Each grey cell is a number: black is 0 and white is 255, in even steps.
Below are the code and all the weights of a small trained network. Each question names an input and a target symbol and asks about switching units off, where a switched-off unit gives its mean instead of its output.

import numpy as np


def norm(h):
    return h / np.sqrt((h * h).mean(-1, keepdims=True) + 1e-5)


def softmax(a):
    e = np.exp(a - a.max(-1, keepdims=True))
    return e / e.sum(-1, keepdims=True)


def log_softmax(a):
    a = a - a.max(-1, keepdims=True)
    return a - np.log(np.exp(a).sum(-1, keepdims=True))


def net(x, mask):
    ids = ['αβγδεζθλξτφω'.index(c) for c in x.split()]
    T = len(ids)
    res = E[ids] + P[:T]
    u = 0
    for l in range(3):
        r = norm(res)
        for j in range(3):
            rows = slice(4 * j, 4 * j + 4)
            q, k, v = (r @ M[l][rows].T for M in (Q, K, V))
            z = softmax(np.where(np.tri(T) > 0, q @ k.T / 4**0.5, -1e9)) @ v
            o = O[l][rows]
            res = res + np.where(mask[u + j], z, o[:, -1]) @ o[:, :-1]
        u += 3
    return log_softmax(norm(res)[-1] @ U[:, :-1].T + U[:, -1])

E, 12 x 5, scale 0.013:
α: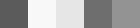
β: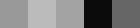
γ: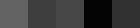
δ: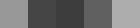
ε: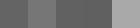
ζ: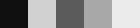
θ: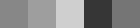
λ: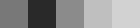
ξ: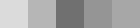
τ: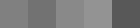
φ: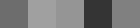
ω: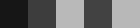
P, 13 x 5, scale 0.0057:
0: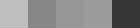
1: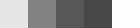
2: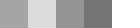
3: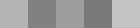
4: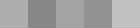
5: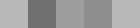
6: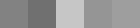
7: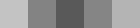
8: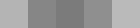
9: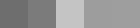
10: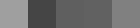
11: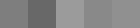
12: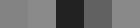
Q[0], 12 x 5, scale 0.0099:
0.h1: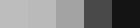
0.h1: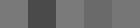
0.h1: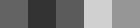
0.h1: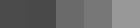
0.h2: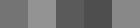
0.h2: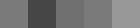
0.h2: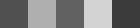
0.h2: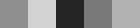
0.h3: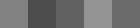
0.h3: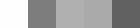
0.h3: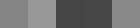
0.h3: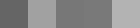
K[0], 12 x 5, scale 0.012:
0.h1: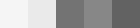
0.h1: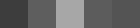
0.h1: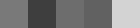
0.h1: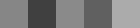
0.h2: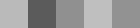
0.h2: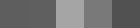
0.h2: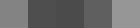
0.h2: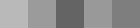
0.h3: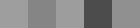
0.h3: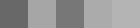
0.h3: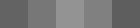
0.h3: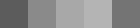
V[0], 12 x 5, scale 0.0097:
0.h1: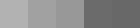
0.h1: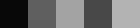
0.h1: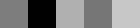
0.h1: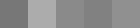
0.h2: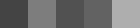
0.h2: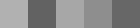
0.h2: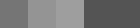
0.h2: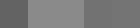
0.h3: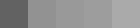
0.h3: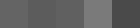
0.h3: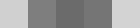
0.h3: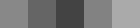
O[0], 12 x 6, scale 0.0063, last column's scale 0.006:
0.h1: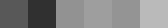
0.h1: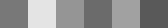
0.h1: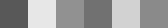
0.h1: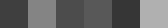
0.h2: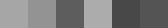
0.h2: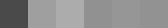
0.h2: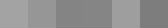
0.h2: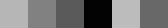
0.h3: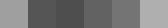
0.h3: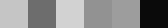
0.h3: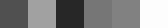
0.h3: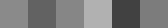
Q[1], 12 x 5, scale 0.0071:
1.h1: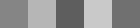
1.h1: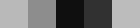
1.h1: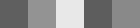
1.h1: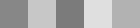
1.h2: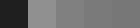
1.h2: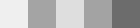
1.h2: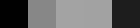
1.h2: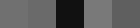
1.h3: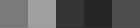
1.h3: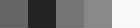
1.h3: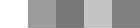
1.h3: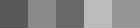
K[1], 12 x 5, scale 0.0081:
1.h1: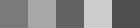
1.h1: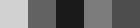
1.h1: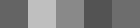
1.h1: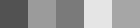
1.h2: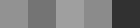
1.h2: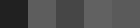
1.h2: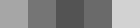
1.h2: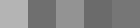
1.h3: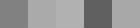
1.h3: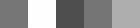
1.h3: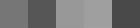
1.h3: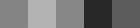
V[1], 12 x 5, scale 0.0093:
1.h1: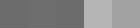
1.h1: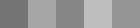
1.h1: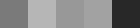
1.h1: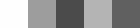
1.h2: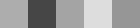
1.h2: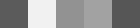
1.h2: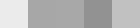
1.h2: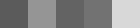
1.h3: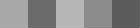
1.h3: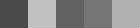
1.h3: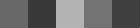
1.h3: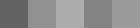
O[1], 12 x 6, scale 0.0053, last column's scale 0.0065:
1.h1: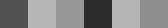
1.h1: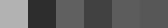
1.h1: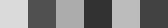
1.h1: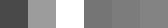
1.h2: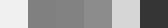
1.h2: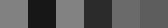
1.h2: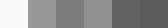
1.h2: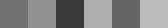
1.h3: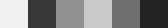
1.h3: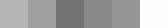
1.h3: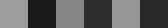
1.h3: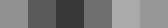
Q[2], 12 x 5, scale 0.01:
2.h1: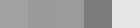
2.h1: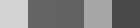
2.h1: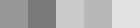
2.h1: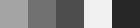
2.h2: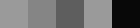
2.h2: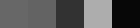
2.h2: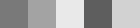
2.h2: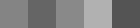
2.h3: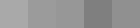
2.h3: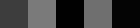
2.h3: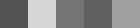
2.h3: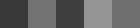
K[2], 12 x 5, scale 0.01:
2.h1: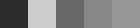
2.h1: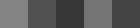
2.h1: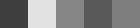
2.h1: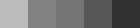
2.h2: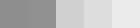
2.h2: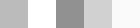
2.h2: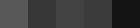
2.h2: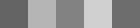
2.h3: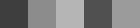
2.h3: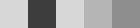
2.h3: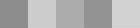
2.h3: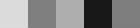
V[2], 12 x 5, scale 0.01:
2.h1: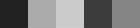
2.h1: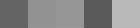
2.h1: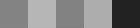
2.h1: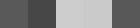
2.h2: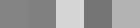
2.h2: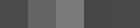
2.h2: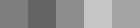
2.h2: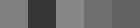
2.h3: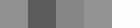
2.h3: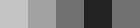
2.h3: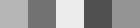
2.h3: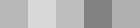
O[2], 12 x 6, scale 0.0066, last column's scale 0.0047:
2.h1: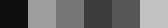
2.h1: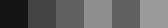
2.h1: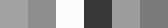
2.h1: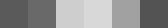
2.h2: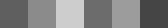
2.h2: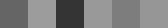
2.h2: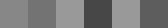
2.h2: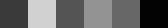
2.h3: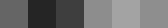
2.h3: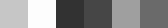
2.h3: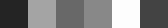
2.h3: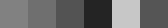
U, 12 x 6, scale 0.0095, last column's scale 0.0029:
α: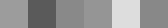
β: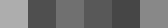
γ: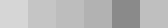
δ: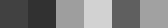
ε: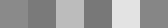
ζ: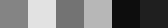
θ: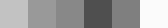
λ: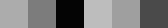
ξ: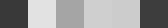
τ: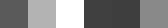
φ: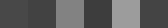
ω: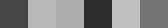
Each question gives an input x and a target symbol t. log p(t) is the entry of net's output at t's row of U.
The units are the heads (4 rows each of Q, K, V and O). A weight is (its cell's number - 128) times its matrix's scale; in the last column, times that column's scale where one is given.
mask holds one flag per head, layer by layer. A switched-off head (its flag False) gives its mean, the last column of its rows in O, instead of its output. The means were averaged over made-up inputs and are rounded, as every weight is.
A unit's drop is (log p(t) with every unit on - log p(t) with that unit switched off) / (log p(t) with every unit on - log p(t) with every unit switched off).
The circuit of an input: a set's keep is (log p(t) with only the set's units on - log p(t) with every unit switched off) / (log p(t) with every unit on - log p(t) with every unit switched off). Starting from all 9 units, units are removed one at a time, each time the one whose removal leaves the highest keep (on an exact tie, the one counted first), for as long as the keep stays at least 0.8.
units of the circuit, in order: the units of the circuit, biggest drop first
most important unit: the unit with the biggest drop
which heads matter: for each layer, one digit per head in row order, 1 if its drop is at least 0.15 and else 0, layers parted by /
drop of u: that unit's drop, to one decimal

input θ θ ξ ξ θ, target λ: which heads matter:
101 / 101 / 000
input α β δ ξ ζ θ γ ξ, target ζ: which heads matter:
111 / 111 / 001
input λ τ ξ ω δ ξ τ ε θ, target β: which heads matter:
100 / 010 / 000
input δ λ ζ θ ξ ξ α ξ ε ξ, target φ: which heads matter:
111 / 110 / 001
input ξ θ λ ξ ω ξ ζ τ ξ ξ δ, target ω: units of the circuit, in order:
0.h1
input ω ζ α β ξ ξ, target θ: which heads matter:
101 / 010 / 001
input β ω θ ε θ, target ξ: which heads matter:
111 / 111 / 001
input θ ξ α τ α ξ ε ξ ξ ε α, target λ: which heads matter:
101 / 101 / 000
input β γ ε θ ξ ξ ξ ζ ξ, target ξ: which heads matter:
101 / 111 / 001
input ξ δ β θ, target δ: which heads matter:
100 / 000 / 000
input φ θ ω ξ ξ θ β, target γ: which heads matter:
111 / 111 / 100
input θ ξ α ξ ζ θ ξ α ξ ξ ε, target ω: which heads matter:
101 / 000 / 000
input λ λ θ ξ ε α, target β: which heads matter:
100 / 000 / 000
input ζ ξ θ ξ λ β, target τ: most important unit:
1.h1
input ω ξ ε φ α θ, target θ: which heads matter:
101 / 010 / 100
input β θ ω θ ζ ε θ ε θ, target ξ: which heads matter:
111 / 111 / 101
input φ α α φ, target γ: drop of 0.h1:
0.5
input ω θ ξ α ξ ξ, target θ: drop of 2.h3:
0.2
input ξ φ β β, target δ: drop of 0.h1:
0.8
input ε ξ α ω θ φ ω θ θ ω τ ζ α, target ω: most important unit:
0.h2
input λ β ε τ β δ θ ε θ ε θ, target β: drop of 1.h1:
0.5
